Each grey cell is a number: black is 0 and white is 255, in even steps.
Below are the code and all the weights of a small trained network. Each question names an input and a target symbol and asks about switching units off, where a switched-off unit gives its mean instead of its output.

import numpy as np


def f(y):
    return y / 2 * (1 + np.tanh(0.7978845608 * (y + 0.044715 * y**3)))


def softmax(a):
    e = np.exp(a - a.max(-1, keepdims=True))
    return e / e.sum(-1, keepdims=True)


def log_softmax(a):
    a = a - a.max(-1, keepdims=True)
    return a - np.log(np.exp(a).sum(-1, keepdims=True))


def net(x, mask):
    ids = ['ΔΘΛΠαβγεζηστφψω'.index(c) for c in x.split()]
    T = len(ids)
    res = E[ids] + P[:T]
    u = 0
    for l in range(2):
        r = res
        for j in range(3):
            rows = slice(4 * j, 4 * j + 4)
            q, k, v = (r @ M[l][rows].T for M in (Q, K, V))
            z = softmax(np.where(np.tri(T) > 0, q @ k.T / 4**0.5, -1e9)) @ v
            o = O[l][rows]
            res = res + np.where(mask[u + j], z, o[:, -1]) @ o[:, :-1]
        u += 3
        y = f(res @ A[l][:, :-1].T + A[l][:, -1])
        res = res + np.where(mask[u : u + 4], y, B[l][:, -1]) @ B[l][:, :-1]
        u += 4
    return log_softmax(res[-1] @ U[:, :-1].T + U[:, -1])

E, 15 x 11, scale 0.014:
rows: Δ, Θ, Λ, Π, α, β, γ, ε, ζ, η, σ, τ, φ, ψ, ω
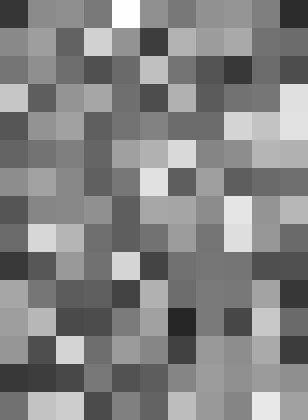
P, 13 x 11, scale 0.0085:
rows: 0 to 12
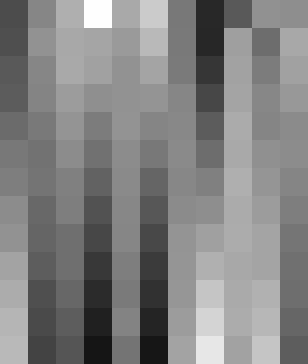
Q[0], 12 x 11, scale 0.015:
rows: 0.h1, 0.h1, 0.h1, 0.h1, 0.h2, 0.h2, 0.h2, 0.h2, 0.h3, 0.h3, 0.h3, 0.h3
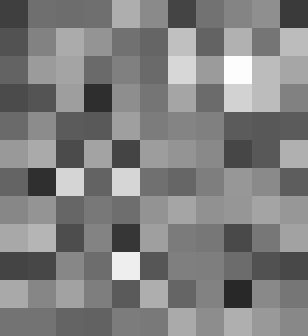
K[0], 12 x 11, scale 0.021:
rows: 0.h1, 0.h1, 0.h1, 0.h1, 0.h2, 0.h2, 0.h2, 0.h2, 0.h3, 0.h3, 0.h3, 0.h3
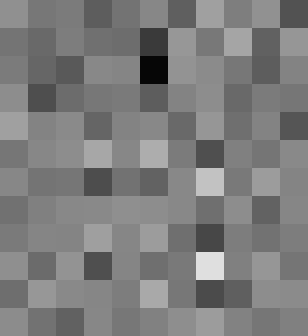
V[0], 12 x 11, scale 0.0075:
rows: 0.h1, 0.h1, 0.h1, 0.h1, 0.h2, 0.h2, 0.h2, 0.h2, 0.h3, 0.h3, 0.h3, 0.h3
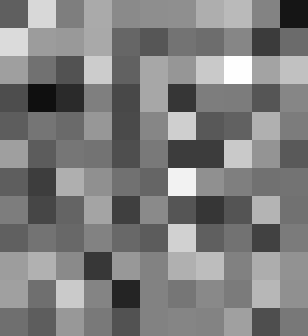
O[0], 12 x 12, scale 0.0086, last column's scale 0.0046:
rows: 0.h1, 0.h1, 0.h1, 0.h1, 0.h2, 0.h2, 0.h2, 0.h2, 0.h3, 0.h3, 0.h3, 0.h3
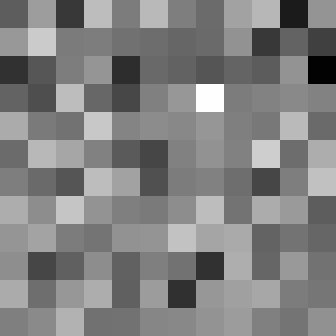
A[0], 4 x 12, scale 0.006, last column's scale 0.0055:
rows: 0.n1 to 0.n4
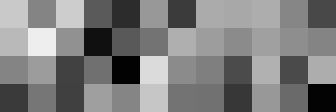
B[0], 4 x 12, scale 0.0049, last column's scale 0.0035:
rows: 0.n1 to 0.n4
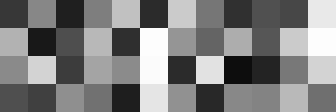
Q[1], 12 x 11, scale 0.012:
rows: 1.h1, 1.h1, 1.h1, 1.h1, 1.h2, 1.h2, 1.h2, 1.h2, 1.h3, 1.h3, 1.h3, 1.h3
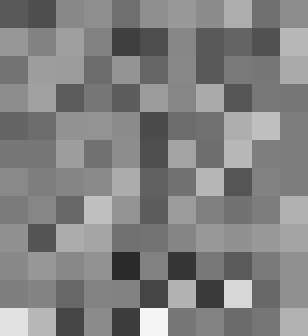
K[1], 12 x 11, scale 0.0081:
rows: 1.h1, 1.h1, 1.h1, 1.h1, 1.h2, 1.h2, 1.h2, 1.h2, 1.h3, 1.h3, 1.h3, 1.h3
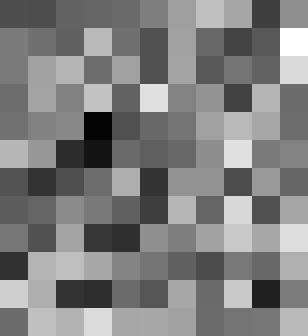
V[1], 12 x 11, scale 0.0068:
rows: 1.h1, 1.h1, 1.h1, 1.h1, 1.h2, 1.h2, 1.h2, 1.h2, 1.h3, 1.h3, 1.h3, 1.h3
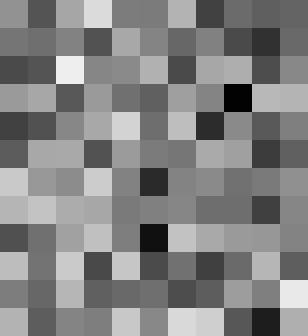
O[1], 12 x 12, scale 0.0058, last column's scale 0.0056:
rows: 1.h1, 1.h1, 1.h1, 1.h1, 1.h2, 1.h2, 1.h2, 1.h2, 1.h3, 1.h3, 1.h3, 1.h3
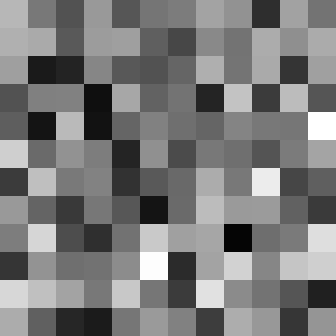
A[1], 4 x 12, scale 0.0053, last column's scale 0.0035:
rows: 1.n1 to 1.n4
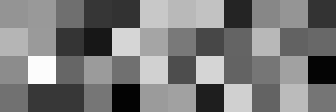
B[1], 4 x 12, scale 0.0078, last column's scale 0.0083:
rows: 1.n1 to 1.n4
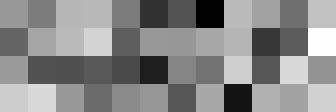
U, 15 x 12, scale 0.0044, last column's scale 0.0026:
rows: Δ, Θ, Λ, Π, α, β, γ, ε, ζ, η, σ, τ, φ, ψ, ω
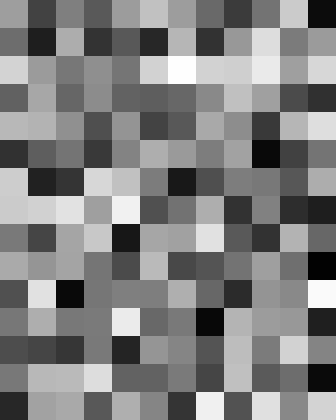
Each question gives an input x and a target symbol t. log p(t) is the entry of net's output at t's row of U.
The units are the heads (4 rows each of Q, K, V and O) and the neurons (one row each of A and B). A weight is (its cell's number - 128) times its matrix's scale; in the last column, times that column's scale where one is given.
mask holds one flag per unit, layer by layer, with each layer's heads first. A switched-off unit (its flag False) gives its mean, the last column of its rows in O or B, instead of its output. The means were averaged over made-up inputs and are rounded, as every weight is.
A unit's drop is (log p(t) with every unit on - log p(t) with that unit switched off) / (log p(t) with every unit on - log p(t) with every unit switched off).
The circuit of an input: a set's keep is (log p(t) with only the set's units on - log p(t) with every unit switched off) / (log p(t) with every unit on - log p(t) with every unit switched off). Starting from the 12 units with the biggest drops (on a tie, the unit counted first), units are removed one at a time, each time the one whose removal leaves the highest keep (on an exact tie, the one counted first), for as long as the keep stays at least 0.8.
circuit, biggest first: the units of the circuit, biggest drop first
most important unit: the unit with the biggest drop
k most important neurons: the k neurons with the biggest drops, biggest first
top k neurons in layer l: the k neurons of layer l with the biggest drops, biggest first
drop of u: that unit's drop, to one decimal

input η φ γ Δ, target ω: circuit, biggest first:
[1.h3 0.h3 0.h2]
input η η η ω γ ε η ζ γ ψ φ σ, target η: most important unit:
1.n4
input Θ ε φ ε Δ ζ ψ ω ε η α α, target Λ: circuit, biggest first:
[0.h1 0.n2 1.h2]
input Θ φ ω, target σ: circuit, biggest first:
[0.h1 1.h3 0.h3]
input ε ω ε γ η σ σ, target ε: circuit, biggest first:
[1.h3 0.h1 0.n3]
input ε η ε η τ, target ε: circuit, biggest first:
[1.h3 0.h1]
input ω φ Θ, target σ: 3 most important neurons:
[1.n4 1.n2 1.n1]
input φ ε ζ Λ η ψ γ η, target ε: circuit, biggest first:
[1.h3 0.h1 0.h2]
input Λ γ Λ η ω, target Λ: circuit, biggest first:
[0.h1 0.n2]
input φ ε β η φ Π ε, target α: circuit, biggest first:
[0.h1 1.h3]
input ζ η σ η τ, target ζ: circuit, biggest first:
[0.h1 1.h3 1.h1]
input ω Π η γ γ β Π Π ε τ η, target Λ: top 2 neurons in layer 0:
[0.n2 0.n3]
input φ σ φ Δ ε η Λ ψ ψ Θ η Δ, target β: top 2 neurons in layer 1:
[1.n2 1.n4]
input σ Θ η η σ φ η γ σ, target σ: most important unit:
1.h3
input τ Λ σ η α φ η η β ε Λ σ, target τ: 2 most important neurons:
[0.n3 0.n1]
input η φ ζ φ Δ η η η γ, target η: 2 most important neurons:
[1.n4 1.n1]
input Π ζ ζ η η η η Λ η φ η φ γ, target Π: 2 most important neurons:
[1.n1 1.n2]
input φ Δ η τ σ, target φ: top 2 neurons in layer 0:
[0.n3 0.n2]
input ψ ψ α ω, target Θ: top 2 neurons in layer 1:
[1.n1 1.n4]
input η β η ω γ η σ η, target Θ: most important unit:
1.h3
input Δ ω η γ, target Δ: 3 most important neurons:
[1.n4 0.n4 1.n2]
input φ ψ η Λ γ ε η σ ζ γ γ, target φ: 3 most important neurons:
[1.n3 0.n2 0.n3]
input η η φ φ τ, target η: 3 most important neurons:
[1.n4 0.n2 1.n1]
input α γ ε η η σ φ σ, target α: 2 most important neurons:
[1.n3 0.n3]
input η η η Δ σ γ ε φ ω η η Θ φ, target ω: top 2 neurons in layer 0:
[0.n2 0.n1]
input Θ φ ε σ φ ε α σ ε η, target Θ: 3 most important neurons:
[0.n3 1.n2 0.n2]
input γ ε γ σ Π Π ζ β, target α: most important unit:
0.h1
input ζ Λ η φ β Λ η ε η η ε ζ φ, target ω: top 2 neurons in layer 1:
[1.n1 1.n2]
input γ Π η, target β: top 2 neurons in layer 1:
[1.n2 1.n4]
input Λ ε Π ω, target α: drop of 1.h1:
0.2
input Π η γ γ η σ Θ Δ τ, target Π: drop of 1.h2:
0.6
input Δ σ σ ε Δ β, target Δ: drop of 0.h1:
0.7
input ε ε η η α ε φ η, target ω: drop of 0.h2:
0.2
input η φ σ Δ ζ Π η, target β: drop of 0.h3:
0.3
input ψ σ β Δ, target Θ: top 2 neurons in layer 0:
[0.n3 0.n2]
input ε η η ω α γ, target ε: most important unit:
1.h3
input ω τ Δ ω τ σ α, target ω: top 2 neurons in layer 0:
[0.n2 0.n3]
